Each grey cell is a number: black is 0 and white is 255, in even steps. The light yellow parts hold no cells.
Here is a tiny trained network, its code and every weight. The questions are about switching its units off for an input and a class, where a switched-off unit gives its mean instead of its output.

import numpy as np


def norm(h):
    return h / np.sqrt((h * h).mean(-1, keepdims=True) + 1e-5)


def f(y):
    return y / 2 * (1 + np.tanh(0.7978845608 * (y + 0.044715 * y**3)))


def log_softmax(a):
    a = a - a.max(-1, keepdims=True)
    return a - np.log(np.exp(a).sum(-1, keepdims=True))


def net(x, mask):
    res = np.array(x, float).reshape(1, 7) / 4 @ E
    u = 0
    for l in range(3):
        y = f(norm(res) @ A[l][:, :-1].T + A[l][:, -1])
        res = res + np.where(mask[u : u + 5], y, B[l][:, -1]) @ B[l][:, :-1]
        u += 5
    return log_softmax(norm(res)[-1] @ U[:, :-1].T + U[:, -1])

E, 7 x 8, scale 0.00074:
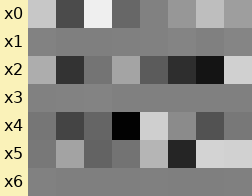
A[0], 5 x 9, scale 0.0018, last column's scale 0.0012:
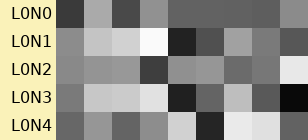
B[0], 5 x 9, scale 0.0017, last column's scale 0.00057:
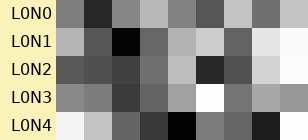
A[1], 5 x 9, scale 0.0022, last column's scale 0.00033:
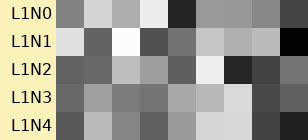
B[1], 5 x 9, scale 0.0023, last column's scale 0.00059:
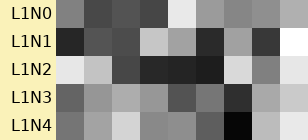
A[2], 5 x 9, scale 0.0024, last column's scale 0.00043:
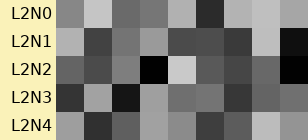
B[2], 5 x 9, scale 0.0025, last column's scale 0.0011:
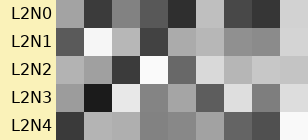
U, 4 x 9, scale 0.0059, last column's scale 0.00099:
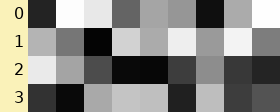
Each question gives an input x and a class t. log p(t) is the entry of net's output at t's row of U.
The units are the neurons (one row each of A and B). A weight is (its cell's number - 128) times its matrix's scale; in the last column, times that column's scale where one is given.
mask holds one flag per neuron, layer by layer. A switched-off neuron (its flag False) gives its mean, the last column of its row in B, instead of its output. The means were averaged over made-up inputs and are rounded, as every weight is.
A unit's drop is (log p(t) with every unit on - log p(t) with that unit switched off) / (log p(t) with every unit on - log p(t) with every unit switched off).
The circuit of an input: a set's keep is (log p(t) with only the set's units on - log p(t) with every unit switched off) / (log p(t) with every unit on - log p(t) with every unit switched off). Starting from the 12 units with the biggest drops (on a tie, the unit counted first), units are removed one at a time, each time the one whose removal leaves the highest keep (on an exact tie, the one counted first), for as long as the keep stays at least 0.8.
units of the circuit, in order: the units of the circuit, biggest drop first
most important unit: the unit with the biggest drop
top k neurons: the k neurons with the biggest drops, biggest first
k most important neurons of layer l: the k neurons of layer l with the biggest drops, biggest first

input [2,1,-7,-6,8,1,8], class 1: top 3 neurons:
L2N2, L0N2, L2N4
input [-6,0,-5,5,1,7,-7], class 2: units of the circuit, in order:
L0N4, L2N0
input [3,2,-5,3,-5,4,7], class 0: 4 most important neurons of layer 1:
L1N4, L1N3, L1N2, L1N1
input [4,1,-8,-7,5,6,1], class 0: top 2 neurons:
L1N4, L1N2
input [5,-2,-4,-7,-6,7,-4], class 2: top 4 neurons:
L0N4, L2N0, L2N2, L1N1
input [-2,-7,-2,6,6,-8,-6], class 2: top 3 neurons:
L1N2, L0N1, L1N0
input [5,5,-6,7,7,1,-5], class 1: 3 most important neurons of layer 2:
L2N2, L2N4, L2N1
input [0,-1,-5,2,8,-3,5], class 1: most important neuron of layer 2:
L2N2
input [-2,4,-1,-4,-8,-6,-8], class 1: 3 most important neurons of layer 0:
L0N1, L0N4, L0N3
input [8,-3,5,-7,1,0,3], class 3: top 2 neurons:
L1N1, L1N4
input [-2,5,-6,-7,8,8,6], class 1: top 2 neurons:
L2N2, L1N2
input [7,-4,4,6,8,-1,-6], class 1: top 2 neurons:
L2N2, L2N3
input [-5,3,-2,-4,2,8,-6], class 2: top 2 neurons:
L0N4, L1N1
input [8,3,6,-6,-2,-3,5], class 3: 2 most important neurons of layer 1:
L1N1, L1N4
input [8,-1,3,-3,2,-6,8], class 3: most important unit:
L1N1
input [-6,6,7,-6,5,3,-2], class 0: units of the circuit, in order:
L2N1, L2N4
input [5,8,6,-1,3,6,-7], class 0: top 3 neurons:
L1N2, L2N4, L2N1
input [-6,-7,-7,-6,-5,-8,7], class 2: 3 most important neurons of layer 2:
L2N4, L2N1, L2N2
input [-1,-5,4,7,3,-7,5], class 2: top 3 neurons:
L1N2, L1N4, L1N3
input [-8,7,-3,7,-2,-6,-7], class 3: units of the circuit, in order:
L2N3
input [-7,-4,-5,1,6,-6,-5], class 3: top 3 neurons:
L0N4, L2N3, L1N0
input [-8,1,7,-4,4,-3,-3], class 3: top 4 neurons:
L2N3, L1N4, L1N3, L0N1
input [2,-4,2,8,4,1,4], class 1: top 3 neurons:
L2N2, L1N2, L1N4
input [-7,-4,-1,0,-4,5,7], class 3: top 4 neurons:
L1N2, L2N3, L2N2, L0N0
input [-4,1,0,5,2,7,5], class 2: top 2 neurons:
L0N4, L1N1
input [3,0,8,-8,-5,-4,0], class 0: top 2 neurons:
L2N1, L2N4
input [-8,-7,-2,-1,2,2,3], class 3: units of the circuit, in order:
L2N3
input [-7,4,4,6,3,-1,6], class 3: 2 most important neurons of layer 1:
L1N4, L1N3
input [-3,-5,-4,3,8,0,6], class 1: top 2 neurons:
L2N2, L1N1
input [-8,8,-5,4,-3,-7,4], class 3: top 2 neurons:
L2N3, L0N4
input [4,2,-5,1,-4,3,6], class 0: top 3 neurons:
L1N4, L1N3, L1N2
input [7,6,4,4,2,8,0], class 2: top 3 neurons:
L0N4, L2N3, L2N0
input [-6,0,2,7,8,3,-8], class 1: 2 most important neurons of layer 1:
L1N1, L1N2
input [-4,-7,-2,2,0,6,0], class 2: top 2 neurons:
L0N4, L1N1
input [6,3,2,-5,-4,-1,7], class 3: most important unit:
L1N1
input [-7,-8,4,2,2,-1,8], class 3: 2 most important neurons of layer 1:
L1N4, L1N3
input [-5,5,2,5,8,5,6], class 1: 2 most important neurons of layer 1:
L1N2, L1N1
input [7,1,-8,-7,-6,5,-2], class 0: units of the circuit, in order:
L1N4, L1N3
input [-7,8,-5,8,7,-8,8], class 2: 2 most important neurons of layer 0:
L0N1, L0N3
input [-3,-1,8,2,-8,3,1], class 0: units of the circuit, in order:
L2N1
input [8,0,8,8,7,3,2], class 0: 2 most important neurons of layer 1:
L1N0, L1N2
